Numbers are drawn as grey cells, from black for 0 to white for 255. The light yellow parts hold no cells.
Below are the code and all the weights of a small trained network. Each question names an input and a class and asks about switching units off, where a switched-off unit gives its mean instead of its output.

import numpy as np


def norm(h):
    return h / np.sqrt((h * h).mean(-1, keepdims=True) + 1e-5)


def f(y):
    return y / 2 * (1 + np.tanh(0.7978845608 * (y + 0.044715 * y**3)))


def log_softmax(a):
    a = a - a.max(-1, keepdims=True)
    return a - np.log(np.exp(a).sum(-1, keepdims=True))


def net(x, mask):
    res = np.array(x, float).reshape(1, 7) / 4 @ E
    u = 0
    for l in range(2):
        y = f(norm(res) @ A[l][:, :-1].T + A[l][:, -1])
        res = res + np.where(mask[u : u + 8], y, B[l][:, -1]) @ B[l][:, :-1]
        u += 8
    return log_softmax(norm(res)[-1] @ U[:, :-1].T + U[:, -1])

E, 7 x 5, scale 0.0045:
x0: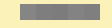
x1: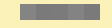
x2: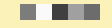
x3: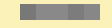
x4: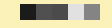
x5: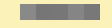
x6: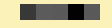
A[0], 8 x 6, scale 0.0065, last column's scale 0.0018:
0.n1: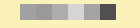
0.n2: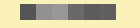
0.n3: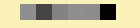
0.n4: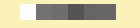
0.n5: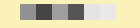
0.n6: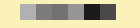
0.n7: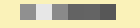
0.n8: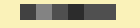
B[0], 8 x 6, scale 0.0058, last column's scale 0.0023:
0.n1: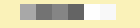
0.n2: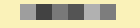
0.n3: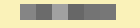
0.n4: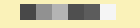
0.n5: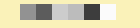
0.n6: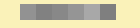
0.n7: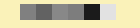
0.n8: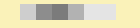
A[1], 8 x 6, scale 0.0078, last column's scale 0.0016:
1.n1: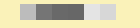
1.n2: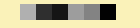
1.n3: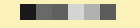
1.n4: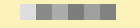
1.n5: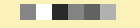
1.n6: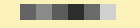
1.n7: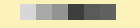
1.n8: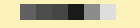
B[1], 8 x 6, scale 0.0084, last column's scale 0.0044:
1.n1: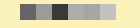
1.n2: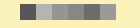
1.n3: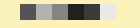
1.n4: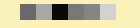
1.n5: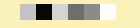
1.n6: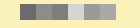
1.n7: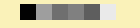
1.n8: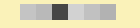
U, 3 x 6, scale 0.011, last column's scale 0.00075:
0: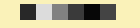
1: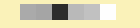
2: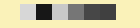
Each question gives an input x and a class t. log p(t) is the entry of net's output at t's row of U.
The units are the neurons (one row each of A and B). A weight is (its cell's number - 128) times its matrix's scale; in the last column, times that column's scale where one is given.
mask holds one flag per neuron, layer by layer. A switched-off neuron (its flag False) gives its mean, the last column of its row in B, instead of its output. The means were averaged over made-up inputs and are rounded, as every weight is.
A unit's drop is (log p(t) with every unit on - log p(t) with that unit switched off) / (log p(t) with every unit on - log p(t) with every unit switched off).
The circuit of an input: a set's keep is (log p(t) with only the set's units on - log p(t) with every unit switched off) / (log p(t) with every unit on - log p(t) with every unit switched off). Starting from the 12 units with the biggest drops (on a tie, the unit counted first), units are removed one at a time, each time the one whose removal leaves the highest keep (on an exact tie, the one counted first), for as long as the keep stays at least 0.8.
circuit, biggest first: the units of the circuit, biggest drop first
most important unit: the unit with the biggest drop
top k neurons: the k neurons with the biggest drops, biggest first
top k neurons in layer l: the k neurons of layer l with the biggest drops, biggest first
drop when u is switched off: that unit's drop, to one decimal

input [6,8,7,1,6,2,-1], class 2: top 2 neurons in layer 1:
1.n5, 1.n7
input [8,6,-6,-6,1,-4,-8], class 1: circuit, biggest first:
1.n5
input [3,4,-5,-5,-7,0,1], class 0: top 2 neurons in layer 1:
1.n5, 1.n7
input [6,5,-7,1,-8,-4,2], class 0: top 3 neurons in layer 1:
1.n5, 1.n7, 1.n4
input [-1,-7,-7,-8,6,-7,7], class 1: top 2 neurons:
1.n8, 1.n5
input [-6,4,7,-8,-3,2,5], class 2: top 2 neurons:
1.n5, 0.n1
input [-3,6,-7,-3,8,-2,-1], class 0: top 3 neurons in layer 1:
1.n3, 1.n5, 1.n2
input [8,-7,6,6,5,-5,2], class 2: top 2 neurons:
1.n5, 1.n7
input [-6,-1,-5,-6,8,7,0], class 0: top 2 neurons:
1.n3, 1.n5
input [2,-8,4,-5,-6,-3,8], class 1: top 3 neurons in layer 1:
1.n8, 1.n3, 1.n6
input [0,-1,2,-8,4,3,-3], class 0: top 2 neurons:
1.n3, 0.n8
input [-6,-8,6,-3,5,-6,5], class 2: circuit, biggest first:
1.n5, 1.n7
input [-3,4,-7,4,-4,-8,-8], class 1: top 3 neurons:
1.n4, 1.n5, 0.n1
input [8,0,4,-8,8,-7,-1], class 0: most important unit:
1.n3
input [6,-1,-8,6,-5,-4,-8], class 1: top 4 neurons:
1.n4, 1.n5, 0.n1, 0.n7
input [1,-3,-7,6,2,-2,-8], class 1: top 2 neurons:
0.n1, 1.n5
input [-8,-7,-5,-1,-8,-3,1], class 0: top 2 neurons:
1.n5, 1.n7
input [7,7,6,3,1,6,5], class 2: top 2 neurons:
1.n5, 0.n1
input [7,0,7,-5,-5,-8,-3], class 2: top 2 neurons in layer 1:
1.n5, 1.n3
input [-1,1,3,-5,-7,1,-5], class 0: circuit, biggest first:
1.n7
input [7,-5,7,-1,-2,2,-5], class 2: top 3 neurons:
1.n5, 0.n8, 0.n7
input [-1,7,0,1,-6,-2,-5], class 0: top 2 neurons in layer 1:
1.n7, 1.n8
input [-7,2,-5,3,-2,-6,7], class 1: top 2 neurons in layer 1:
1.n8, 1.n5
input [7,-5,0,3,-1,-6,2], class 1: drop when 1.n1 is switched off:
0.1
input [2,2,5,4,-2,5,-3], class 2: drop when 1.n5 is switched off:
1.3
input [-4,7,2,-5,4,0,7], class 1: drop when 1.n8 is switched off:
0.3
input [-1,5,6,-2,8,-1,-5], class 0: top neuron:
1.n3
